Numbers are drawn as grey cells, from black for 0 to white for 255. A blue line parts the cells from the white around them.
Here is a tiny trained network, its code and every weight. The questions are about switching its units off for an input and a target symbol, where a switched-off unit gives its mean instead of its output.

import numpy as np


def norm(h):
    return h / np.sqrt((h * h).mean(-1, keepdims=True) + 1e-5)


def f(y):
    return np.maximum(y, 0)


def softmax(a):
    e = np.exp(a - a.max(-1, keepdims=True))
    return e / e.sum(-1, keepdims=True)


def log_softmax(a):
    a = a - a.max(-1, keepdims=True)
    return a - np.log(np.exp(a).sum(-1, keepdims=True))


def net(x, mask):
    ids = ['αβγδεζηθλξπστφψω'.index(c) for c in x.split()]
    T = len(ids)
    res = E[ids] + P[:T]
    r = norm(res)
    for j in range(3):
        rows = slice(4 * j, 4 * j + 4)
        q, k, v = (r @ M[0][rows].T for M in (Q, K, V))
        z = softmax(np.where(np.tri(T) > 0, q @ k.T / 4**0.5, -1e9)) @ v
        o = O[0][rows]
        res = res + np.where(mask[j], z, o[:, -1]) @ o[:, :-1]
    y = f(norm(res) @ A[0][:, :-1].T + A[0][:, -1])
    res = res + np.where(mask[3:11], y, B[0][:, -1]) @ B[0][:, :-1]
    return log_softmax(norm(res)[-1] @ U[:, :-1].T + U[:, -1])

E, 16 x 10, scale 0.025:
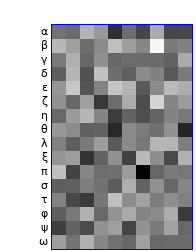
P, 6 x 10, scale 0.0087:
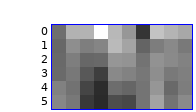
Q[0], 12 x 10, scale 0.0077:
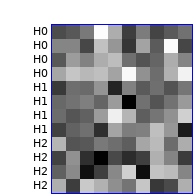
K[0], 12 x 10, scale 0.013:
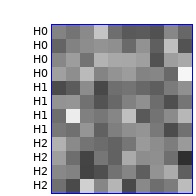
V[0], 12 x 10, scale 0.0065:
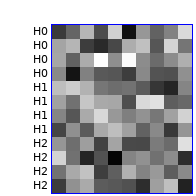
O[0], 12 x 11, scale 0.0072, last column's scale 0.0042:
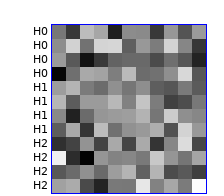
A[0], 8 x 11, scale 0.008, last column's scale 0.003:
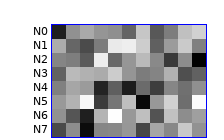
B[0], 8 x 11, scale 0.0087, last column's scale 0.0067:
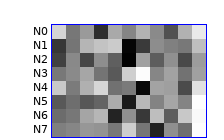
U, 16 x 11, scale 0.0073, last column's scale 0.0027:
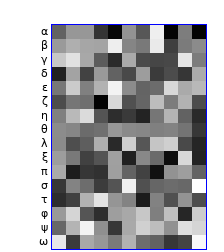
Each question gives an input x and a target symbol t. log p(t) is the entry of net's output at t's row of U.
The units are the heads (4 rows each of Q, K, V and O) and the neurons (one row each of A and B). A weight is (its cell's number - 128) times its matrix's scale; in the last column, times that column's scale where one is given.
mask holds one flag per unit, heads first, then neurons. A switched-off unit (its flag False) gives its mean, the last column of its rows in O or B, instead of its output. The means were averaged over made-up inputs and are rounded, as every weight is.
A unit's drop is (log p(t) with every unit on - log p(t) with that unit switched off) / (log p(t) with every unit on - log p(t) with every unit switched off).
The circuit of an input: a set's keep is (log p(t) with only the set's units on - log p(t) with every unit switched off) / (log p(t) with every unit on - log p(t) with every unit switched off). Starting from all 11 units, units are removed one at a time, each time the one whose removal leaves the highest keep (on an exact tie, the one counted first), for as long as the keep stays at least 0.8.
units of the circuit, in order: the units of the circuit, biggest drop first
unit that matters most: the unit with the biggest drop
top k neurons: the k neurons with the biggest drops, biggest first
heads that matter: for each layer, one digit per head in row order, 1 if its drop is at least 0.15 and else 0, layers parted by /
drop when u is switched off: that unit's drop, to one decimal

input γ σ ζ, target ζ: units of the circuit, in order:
N5
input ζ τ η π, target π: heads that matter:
000
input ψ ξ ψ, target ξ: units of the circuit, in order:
N0; H1; H2
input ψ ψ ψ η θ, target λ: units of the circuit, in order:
H2; H1
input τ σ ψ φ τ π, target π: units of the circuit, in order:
N5; N6
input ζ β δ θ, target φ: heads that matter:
110
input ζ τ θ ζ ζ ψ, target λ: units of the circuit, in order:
H2; N6
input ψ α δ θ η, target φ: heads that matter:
111
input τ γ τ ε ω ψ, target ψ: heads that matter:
100
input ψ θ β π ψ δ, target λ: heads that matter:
001
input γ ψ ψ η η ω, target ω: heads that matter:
011
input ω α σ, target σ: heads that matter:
000
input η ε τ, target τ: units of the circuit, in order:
N1; N6
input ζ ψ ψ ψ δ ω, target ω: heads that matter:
011
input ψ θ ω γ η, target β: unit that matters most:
H0
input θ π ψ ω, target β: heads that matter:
100
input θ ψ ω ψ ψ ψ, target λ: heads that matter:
101
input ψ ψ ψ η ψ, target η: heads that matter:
010
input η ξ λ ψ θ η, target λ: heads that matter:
001
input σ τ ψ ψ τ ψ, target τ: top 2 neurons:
N5; N3
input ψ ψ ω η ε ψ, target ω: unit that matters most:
H1
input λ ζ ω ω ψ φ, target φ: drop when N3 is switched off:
0.1
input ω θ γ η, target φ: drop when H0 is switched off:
0.2
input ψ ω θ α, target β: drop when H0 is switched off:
0.6
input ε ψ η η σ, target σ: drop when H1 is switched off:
0.2
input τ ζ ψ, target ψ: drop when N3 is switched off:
0.1
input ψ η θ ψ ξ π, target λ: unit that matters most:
H2
